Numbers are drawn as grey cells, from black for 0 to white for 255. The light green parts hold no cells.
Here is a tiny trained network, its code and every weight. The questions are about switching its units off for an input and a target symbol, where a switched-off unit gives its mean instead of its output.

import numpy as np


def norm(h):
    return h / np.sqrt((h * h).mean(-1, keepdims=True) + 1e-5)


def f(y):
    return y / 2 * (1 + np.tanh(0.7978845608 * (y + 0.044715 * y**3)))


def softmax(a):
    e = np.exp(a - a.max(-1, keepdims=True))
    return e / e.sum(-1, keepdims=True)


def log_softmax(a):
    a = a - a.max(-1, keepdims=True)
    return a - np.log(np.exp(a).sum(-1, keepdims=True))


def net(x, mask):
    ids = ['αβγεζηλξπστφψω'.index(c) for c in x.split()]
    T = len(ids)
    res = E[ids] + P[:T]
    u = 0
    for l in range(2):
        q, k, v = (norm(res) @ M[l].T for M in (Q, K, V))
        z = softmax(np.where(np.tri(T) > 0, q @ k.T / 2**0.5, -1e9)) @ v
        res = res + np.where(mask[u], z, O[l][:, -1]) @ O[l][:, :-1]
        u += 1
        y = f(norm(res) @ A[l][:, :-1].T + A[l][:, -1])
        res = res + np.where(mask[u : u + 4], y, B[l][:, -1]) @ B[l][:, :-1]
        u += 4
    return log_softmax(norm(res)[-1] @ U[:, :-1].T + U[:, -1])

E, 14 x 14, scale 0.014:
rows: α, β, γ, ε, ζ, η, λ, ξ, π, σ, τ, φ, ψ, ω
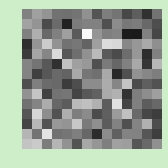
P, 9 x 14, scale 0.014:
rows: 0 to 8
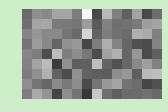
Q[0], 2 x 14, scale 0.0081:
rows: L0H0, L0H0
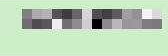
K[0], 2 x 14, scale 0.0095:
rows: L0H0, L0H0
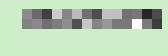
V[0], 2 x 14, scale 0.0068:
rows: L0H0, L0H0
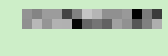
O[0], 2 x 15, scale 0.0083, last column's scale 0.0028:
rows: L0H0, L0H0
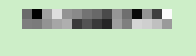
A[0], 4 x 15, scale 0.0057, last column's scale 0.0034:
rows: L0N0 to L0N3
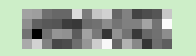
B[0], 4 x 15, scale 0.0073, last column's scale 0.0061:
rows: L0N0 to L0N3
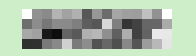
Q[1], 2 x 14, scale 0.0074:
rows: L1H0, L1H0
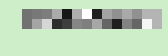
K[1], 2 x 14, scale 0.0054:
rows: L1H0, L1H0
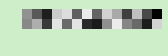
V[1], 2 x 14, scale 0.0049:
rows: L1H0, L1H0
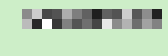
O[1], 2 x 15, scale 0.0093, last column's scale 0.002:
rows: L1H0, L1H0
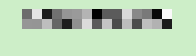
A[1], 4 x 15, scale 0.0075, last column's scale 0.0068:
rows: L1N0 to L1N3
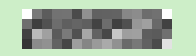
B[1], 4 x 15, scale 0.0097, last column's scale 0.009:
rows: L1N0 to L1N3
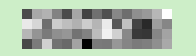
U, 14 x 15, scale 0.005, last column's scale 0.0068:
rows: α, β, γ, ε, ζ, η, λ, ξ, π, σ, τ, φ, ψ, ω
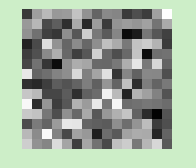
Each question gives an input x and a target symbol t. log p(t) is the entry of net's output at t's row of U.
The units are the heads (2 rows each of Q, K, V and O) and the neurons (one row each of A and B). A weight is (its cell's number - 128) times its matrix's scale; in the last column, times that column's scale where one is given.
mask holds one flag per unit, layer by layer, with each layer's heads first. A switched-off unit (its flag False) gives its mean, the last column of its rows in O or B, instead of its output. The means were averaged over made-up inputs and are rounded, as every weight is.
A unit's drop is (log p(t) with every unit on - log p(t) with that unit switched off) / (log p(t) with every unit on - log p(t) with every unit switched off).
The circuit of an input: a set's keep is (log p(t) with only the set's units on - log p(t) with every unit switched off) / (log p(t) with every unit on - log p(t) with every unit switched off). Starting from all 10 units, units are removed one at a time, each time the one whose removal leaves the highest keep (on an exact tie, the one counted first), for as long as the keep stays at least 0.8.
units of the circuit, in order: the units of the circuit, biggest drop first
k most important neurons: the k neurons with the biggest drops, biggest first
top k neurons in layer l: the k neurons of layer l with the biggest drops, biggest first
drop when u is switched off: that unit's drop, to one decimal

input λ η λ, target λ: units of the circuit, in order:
[L0N0; L0H0]
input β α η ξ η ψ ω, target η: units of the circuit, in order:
[L0H0; L0N3]
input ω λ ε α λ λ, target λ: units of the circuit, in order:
[L1N1]
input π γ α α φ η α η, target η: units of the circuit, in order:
[L0H0; L0N3]
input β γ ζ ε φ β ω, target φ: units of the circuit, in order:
[L1H0; L0H0; L0N3; L0N2]
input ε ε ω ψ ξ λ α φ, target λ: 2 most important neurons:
[L0N0; L0N3]
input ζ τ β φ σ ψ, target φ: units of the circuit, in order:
[L0H0; L1H0; L0N3; L0N0]
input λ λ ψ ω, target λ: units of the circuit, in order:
[L0H0; L0N0; L0N3]
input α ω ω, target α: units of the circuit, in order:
[L1N0; L0N0]
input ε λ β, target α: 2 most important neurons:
[L0N1; L0N0]
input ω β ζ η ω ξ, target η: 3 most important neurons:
[L0N3; L0N0; L1N2]
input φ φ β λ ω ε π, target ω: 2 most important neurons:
[L1N1; L1N3]
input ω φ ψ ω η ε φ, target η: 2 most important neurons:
[L0N3; L1N0]
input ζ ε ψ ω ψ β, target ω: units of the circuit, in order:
[L0H0]
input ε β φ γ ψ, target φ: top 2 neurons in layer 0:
[L0N0; L0N3]
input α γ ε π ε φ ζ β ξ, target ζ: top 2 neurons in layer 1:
[L1N0; L1N2]
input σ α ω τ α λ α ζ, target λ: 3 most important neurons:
[L0N0; L0N3; L1N0]
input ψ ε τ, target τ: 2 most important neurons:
[L1N2; L0N2]
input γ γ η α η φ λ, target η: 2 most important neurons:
[L0N3; L1N2]
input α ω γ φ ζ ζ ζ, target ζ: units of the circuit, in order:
[L1H0]
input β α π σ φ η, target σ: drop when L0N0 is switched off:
0.1
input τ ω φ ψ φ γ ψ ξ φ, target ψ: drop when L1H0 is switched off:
0.7
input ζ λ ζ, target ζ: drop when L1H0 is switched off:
0.6
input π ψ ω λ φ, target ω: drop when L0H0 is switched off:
1.2
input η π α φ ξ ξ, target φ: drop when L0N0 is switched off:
0.4
